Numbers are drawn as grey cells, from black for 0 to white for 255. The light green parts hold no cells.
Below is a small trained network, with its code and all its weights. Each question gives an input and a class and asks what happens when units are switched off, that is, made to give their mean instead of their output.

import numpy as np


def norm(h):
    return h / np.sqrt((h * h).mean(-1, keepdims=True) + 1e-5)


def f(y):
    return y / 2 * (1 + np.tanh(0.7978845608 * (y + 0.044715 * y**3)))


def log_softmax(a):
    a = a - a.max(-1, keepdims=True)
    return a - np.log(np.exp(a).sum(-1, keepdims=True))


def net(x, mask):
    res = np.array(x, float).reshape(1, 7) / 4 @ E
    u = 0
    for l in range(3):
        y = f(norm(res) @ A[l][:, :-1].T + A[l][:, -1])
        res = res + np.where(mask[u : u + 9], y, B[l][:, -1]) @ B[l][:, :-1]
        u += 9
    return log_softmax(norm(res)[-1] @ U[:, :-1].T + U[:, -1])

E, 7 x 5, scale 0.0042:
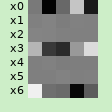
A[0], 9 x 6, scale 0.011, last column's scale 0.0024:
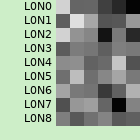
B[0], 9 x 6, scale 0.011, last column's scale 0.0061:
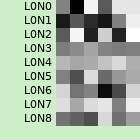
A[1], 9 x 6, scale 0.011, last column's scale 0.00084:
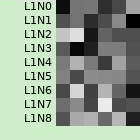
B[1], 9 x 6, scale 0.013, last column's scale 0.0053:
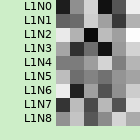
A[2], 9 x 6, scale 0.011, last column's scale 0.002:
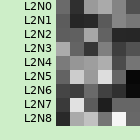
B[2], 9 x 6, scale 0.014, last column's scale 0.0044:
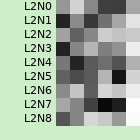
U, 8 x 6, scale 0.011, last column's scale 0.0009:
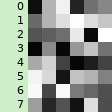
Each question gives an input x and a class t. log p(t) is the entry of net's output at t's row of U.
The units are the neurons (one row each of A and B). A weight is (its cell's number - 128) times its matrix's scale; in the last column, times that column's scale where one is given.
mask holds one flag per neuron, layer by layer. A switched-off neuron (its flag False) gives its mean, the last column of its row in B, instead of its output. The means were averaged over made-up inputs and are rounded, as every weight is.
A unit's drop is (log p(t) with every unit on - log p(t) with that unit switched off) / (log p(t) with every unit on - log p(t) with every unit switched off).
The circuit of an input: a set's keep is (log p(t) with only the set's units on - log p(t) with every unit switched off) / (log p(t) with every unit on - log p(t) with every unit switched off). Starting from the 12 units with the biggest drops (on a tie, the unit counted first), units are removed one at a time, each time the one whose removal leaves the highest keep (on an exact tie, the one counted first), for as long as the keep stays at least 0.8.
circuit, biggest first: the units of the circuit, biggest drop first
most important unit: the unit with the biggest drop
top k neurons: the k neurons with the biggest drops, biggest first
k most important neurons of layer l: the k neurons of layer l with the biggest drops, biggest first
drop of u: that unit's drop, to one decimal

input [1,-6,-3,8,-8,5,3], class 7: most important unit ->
L0N7
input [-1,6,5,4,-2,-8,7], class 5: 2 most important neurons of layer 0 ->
(L0N2 L0N1)
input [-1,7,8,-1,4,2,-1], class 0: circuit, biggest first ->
(L0N1 L1N0)
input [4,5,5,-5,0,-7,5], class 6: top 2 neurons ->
(L0N0 L0N7)
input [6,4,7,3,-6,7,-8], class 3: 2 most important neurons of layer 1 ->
(L1N3 L1N7)
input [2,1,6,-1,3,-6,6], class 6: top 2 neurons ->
(L0N0 L0N1)
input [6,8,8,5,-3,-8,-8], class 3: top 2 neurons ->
(L0N7 L1N3)
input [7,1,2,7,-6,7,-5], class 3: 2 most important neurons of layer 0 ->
(L0N7 L0N0)
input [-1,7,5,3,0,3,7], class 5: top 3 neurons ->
(L0N2 L0N1 L1N2)
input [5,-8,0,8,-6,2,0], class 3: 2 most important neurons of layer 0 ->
(L0N0 L0N6)
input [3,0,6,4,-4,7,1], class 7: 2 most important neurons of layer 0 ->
(L0N2 L0N7)
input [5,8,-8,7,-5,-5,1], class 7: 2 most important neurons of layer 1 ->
(L1N3 L1N5)
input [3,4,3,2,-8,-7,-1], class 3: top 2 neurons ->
(L0N7 L1N7)
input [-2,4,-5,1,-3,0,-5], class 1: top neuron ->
(L0N1)
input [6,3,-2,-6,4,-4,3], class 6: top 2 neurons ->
(L0N7 L0N0)
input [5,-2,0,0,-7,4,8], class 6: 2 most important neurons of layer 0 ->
(L0N0 L0N1)
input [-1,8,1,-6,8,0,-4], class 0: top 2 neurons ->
(L0N1 L0N2)
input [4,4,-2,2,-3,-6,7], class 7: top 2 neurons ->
(L0N0 L0N7)
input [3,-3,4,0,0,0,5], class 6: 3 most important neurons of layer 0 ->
(L0N0 L0N1 L0N2)
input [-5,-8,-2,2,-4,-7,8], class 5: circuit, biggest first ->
(L1N2)
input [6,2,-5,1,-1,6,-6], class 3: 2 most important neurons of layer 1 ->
(L1N3 L1N6)
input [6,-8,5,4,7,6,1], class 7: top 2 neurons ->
(L0N2 L1N3)
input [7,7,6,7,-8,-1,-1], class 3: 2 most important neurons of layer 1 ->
(L1N7 L1N3)
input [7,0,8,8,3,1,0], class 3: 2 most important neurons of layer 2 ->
(L2N1 L2N6)
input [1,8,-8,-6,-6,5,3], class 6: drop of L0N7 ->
1.0
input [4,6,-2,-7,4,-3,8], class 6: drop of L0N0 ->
1.1
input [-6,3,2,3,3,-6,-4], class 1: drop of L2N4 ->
0.0
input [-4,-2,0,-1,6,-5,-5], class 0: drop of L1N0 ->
0.1
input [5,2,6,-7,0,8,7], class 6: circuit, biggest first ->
(L0N7)
